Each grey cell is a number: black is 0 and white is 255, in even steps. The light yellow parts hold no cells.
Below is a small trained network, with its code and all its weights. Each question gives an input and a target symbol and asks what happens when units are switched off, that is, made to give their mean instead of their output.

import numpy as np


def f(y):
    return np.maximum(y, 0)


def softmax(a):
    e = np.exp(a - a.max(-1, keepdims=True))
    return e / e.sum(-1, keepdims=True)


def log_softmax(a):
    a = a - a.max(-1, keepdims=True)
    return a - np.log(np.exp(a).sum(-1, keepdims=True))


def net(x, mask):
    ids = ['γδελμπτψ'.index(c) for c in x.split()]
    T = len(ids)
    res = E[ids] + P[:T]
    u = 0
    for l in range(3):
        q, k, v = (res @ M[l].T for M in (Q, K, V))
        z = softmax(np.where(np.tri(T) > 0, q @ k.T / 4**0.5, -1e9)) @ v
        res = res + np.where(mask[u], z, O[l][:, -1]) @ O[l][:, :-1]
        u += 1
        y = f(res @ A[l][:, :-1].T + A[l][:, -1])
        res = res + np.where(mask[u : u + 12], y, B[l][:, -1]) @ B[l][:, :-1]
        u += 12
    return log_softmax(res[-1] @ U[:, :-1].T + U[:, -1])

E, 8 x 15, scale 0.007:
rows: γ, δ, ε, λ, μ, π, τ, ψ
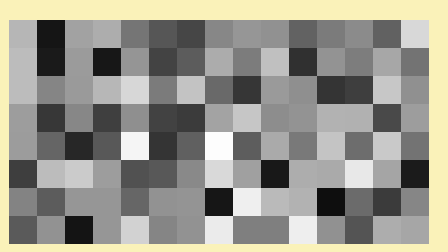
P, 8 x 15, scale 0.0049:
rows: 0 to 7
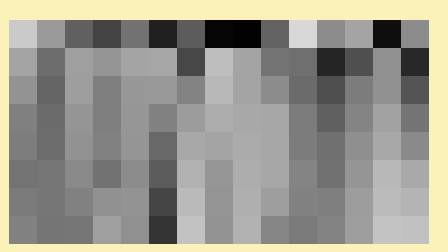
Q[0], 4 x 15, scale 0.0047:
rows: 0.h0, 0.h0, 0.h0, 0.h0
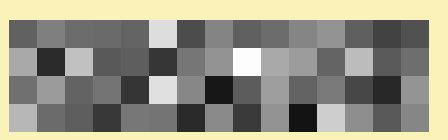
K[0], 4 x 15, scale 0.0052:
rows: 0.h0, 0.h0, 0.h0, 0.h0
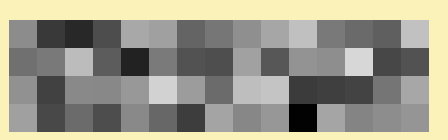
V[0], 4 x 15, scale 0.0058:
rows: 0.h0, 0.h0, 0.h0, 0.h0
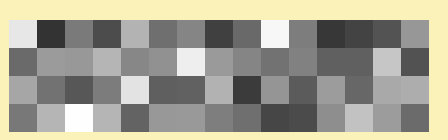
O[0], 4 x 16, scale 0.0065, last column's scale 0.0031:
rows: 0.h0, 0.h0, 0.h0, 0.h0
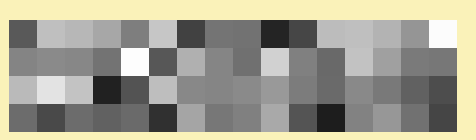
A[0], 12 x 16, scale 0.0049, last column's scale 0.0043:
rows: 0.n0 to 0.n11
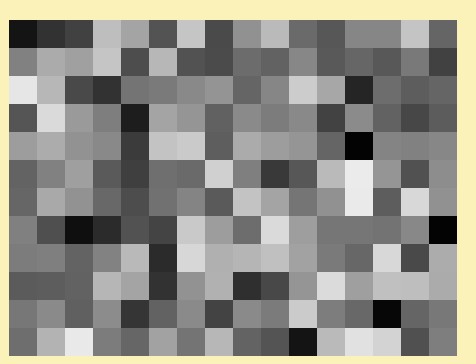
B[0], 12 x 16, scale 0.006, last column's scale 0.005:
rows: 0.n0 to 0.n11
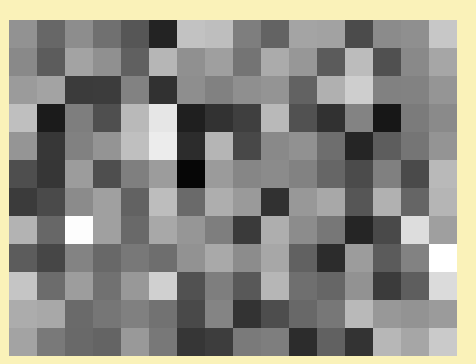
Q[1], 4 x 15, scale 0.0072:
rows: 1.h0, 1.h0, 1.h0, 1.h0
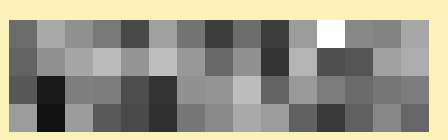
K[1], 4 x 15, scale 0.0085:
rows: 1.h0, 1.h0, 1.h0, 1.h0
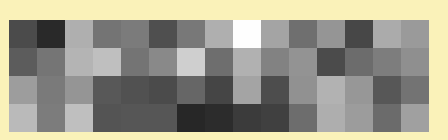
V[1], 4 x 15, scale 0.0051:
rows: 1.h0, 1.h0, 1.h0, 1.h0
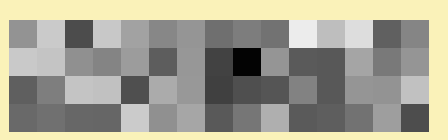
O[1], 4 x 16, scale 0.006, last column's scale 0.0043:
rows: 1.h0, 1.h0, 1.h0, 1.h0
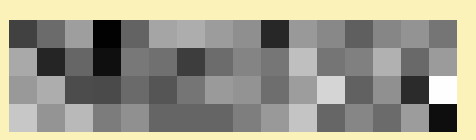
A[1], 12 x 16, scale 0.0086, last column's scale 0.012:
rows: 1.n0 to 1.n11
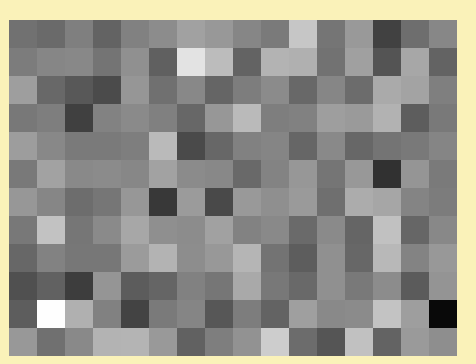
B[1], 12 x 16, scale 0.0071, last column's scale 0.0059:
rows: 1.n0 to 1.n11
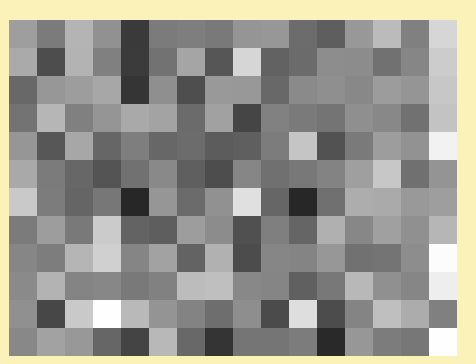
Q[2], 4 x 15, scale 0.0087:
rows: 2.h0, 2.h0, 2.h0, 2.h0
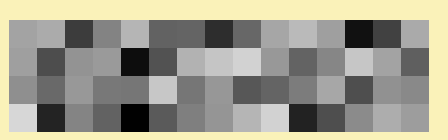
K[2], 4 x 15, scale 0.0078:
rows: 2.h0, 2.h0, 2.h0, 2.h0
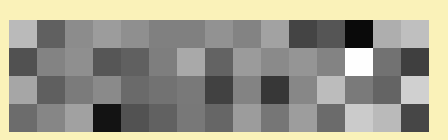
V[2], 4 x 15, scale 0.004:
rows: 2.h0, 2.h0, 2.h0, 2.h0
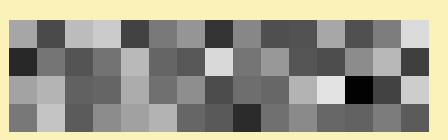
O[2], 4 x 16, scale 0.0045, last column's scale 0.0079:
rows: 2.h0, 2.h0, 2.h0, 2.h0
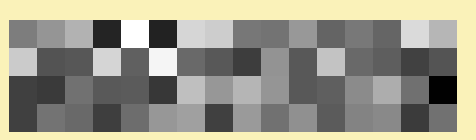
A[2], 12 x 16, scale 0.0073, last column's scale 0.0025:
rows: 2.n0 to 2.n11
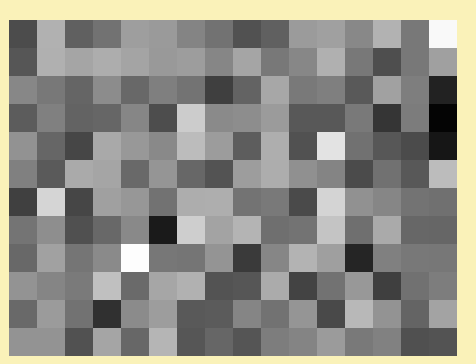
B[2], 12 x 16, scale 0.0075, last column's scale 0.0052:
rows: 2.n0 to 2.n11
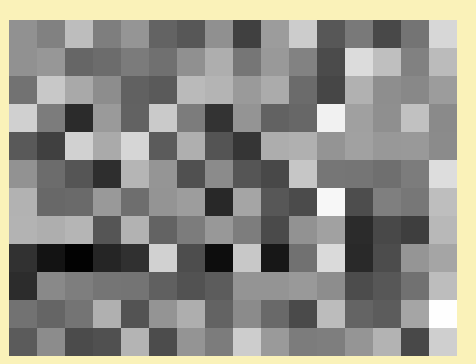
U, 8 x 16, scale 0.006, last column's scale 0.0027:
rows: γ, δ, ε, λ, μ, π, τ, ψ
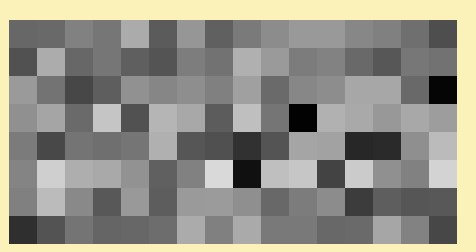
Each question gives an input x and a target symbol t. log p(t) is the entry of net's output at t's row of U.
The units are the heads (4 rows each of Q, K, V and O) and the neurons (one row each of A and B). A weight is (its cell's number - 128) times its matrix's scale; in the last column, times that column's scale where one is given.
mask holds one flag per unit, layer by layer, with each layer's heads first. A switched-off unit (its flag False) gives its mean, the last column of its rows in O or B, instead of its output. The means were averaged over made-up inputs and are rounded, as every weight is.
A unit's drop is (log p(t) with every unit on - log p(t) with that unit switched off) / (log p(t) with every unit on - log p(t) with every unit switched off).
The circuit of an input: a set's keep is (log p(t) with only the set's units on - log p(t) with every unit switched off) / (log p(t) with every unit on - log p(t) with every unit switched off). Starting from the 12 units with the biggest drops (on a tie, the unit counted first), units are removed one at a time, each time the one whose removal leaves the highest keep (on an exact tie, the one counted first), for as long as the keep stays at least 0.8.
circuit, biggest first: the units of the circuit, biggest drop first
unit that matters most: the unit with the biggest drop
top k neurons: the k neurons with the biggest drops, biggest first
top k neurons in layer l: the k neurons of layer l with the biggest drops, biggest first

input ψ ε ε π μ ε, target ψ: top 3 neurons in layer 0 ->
(0.n2, 0.n8, 0.n11)
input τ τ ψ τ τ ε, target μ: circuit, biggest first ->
(2.n8, 1.n0, 1.n9)
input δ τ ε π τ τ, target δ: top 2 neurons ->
(2.n9, 0.n5)
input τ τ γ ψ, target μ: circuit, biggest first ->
(2.n8, 1.n1, 1.n8)
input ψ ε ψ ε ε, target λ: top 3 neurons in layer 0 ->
(0.n6, 0.n5, 0.n0)
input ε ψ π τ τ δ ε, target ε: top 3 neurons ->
(2.n11, 2.n5, 1.n6)
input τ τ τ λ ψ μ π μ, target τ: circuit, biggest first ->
(0.h0, 1.h0, 2.n7, 1.n11)
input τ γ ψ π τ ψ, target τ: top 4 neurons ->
(0.n1, 1.n8, 0.n11, 2.n7)
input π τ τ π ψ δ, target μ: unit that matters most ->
0.n7
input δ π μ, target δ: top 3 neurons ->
(2.n9, 1.n11, 2.n11)
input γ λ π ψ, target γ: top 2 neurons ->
(2.n4, 2.n11)
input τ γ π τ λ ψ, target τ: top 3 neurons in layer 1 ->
(1.n8, 1.n11, 1.n4)
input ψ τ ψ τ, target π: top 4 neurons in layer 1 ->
(1.n0, 1.n1, 1.n6, 1.n8)
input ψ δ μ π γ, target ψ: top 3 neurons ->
(0.n2, 1.n8, 0.n11)
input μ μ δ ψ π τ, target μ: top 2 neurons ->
(2.n5, 0.n2)
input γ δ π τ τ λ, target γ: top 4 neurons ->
(2.n4, 2.n11, 2.n6, 1.n9)
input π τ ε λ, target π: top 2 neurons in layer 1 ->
(1.n0, 1.n1)
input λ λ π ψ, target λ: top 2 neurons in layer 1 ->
(1.n4, 1.n8)
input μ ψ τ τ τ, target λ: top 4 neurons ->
(0.n9, 0.n8, 2.n6, 0.n6)
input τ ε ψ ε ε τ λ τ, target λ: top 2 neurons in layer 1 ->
(1.n11, 1.n4)
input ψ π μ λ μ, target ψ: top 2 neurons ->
(0.n2, 0.n8)
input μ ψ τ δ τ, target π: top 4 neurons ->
(0.n9, 0.n8, 0.n6, 2.n1)
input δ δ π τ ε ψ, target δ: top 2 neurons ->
(2.n9, 1.n11)
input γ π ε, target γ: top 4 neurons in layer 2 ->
(2.n4, 2.n11, 2.n9, 2.n6)
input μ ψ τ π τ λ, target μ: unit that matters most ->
2.h0
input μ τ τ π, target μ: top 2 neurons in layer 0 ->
(0.n2, 0.n5)
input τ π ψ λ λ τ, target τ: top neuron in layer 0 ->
(0.n0)
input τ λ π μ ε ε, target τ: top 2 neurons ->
(2.n7, 0.n1)
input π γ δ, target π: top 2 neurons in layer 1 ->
(1.n1, 1.n6)
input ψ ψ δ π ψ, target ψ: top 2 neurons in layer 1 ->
(1.n8, 1.n5)
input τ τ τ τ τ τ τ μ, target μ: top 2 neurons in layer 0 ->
(0.n5, 0.n10)
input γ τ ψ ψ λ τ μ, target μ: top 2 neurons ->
(2.n8, 1.n9)
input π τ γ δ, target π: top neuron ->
(1.n1)
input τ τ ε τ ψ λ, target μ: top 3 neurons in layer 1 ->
(1.n0, 1.n1, 1.n4)
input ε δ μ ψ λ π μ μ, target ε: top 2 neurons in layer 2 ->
(2.n11, 2.n5)
